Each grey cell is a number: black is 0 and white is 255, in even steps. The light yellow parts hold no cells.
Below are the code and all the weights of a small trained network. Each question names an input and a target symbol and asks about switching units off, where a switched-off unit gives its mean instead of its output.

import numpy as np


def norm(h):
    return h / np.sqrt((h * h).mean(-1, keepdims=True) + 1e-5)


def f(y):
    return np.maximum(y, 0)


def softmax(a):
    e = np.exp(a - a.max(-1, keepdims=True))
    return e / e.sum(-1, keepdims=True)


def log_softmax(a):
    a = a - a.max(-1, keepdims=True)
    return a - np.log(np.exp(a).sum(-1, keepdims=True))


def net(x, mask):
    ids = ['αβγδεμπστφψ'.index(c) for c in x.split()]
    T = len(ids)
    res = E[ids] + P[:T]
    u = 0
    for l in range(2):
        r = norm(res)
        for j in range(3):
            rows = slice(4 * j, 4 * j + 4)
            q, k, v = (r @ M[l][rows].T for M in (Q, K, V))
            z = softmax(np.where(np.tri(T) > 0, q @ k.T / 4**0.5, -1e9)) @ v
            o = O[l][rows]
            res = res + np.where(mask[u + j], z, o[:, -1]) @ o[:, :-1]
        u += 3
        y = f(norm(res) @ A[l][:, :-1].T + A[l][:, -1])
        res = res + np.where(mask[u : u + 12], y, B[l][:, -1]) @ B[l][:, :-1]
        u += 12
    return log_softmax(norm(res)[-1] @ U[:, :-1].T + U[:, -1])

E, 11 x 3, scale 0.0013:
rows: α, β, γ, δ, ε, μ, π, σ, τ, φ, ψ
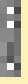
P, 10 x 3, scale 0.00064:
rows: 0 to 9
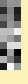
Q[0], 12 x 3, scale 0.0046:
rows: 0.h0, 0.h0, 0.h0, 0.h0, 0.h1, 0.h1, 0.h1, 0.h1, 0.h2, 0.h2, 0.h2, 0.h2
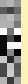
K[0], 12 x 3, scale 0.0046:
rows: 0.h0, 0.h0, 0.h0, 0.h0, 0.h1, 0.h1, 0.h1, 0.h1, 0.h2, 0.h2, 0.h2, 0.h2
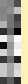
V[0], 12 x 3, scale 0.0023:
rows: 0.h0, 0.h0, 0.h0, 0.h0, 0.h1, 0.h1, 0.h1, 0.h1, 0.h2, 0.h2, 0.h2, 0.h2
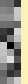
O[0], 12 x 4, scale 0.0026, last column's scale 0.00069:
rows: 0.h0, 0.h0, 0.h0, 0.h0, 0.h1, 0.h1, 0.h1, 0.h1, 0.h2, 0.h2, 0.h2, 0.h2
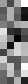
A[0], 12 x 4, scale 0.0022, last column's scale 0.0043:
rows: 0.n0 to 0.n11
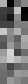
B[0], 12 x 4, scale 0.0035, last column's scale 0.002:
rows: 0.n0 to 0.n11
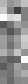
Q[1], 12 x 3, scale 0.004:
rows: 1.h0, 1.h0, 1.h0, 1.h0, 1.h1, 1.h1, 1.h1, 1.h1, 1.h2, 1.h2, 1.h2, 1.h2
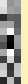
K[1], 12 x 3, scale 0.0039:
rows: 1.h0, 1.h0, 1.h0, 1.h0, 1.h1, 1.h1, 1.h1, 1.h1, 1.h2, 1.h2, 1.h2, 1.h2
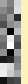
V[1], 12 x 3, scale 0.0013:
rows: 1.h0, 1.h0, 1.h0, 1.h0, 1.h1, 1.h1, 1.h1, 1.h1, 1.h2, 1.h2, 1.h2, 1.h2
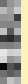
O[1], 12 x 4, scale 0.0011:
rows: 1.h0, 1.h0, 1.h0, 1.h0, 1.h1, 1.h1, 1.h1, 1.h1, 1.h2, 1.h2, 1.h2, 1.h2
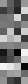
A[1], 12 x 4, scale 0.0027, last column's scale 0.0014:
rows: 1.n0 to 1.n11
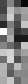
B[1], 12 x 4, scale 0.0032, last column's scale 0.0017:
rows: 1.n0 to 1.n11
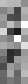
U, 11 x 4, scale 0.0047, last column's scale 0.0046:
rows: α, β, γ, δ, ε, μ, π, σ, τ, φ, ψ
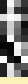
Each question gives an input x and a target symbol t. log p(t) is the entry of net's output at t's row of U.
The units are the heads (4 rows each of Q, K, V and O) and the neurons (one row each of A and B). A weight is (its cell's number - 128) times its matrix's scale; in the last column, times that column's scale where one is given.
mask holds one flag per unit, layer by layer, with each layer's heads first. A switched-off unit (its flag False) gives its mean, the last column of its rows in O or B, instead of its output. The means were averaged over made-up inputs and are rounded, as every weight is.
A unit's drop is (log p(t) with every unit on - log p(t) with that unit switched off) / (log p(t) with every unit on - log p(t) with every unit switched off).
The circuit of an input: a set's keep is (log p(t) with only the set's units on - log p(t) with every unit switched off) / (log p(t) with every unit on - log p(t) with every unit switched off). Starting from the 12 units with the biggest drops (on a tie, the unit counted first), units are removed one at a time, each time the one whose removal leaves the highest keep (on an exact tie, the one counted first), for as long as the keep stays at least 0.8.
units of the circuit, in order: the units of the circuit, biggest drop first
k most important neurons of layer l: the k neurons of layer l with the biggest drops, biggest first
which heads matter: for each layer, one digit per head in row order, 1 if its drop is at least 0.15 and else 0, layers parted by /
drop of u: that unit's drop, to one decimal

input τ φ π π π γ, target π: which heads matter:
010 / 000
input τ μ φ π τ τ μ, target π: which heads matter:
001 / 000
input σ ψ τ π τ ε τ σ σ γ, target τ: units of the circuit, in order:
0.h1
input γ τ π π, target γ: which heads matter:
001 / 000
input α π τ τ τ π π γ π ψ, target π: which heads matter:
001 / 000
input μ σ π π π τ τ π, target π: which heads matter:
011 / 000
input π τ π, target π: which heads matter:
010 / 000
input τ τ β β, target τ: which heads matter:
000 / 000
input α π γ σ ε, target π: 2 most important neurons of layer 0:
0.n4, 0.n8
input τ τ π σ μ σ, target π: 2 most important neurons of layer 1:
1.n4, 1.n1
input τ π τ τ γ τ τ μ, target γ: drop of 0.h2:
0.8
